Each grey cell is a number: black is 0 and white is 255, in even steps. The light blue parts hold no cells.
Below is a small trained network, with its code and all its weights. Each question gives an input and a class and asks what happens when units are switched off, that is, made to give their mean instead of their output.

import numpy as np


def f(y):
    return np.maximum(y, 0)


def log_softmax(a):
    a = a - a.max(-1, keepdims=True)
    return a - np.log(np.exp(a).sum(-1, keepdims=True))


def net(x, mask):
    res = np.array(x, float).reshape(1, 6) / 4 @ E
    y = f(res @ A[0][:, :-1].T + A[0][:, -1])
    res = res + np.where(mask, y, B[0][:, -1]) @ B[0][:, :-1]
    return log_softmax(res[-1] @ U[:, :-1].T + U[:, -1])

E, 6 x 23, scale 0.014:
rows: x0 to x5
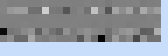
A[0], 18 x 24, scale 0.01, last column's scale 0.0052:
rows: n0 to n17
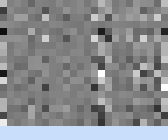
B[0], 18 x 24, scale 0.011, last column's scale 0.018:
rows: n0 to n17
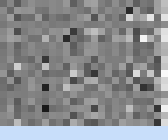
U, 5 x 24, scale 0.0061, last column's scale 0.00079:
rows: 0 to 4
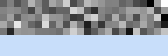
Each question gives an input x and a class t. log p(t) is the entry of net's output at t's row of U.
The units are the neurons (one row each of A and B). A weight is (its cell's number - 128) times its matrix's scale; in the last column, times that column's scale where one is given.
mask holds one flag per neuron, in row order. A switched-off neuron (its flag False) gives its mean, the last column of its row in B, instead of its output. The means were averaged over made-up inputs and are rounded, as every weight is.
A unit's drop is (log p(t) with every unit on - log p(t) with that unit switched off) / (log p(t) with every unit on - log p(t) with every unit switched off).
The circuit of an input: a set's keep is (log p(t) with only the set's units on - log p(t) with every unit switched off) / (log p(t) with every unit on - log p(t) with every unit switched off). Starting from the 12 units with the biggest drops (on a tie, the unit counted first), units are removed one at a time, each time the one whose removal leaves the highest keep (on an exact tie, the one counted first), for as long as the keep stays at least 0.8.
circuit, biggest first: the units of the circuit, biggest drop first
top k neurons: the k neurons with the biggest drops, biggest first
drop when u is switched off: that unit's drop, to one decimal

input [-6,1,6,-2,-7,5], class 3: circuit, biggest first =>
(n9)
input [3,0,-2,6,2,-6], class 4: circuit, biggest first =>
(n10, n15, n5)
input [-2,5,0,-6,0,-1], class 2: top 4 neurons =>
(n15, n17, n10, n5)
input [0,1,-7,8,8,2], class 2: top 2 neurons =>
(n4, n12)
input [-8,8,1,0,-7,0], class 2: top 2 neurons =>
(n11, n10)
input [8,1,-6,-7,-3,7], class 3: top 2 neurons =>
(n9, n2)
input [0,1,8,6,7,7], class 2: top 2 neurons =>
(n12, n15)
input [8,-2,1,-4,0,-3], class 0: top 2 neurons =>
(n17, n9)
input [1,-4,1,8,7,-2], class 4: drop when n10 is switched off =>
0.1
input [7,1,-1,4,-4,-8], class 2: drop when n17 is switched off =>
0.0
